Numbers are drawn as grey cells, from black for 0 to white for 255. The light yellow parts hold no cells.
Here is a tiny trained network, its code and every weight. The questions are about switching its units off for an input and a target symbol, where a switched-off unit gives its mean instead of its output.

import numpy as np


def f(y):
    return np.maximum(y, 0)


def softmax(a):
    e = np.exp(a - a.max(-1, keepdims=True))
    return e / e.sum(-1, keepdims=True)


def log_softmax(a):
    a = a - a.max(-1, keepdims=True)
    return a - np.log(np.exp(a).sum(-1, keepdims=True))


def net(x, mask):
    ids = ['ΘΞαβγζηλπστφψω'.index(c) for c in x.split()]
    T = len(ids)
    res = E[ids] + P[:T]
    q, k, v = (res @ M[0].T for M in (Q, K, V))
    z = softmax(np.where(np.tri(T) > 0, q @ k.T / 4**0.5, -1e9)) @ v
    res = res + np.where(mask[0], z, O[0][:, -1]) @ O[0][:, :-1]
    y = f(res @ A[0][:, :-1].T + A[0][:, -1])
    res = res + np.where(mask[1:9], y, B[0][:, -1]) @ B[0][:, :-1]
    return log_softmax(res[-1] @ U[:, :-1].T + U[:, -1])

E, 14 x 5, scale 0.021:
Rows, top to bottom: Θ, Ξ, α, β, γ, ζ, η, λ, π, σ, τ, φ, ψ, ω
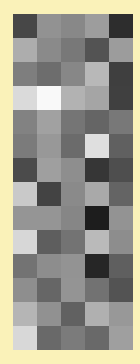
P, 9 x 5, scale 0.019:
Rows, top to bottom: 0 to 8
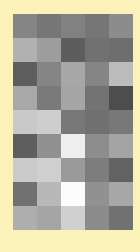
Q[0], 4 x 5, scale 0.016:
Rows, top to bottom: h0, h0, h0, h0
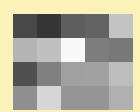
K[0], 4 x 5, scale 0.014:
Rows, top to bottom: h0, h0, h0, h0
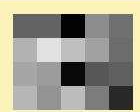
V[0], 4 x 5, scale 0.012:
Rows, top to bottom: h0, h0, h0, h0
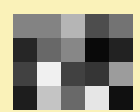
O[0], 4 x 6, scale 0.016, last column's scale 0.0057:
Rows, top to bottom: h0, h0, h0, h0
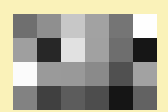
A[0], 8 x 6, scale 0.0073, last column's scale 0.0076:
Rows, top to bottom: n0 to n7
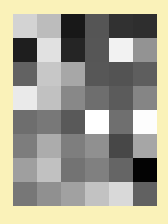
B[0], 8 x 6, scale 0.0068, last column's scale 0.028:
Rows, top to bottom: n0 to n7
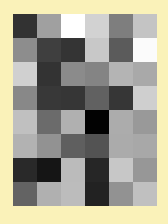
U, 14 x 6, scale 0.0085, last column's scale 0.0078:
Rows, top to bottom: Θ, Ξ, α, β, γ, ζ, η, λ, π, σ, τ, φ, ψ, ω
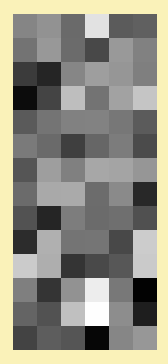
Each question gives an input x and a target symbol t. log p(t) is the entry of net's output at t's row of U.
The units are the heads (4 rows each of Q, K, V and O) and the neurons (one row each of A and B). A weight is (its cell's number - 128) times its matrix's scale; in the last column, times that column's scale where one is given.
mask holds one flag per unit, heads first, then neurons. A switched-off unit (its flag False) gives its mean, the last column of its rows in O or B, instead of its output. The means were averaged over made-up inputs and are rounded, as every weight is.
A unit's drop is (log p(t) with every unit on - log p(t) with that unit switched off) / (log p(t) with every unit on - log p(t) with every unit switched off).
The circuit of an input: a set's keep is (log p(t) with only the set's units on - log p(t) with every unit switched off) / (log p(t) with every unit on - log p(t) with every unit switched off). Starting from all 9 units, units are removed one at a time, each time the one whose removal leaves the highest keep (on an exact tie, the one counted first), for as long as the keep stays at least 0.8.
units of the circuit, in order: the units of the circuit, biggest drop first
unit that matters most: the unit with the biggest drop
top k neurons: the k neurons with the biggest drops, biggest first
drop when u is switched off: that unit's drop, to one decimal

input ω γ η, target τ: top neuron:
[n0]
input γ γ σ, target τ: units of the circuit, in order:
[h0; n0]
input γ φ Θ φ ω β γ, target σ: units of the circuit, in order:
[n0; h0]
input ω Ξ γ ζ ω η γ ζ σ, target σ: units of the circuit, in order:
[h0; n0]
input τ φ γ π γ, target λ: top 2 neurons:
[n7; n1]
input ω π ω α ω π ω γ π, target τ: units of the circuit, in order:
[n0; h0]
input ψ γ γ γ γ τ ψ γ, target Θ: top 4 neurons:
[n1; n0; n7; n4]
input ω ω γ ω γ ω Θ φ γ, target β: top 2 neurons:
[n1; n3]
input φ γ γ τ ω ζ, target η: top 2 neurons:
[n1; n7]
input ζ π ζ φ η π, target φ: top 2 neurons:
[n7; n4]
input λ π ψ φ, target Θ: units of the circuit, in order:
[n1; h0; n0]
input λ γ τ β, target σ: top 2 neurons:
[n0; n1]
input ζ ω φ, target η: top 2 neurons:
[n3; n7]
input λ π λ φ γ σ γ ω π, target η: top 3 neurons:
[n1; n7; n3]
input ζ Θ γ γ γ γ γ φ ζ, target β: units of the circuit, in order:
[h0; n1]
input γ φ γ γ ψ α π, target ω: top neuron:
[n0]
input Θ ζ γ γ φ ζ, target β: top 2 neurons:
[n1; n4]
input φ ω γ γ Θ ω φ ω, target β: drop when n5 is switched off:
0.1
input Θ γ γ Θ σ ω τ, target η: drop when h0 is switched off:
1.0
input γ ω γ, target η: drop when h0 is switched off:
0.7
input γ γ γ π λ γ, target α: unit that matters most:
n1
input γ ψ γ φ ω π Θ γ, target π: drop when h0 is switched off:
1.2
